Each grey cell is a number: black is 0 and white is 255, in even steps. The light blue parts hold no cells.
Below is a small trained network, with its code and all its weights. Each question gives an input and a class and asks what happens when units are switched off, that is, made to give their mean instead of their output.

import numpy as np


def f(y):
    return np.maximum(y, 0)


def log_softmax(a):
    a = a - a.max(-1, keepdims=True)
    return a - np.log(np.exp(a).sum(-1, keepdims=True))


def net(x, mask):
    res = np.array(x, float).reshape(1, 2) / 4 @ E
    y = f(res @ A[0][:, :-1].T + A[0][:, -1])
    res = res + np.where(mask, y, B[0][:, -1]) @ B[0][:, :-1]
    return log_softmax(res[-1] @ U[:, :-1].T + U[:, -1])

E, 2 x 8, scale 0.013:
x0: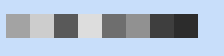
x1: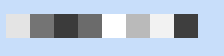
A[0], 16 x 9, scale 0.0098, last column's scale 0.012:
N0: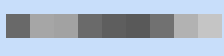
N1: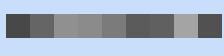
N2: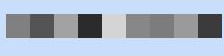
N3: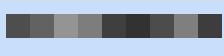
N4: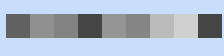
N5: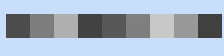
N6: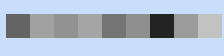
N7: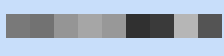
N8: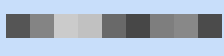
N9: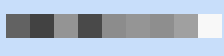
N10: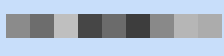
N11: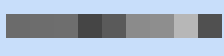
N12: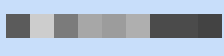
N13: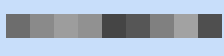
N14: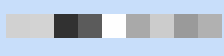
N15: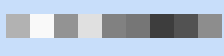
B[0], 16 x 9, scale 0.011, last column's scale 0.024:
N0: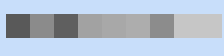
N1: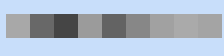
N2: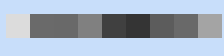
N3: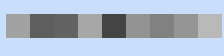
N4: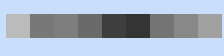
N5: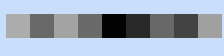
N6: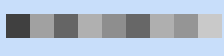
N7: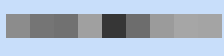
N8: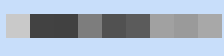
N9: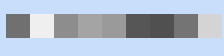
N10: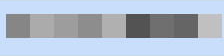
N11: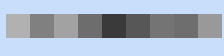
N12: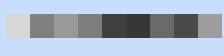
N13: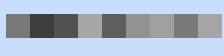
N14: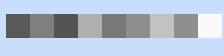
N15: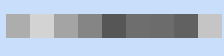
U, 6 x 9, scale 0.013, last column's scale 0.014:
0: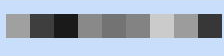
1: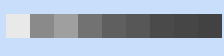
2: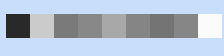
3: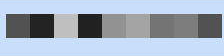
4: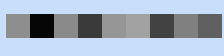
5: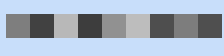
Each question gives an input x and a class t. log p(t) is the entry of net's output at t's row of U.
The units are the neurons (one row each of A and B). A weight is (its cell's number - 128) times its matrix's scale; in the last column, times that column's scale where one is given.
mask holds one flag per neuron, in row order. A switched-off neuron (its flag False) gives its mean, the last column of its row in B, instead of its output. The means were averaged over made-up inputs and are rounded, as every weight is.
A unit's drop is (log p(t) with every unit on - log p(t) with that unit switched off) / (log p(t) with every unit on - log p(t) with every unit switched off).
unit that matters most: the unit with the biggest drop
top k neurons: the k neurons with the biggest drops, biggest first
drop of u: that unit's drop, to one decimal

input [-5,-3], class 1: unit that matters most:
N14
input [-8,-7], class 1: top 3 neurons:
[N5; N10; N14]
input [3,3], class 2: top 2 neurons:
[N8; N3]
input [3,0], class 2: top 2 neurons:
[N2; N5]
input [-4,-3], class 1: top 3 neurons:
[N14; N5; N11]
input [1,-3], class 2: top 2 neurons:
[N14; N2]
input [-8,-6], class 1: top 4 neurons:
[N5; N10; N14; N9]
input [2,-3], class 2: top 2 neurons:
[N14; N2]
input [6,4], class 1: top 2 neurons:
[N15; N12]
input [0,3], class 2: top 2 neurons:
[N8; N3]
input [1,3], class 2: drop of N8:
0.5
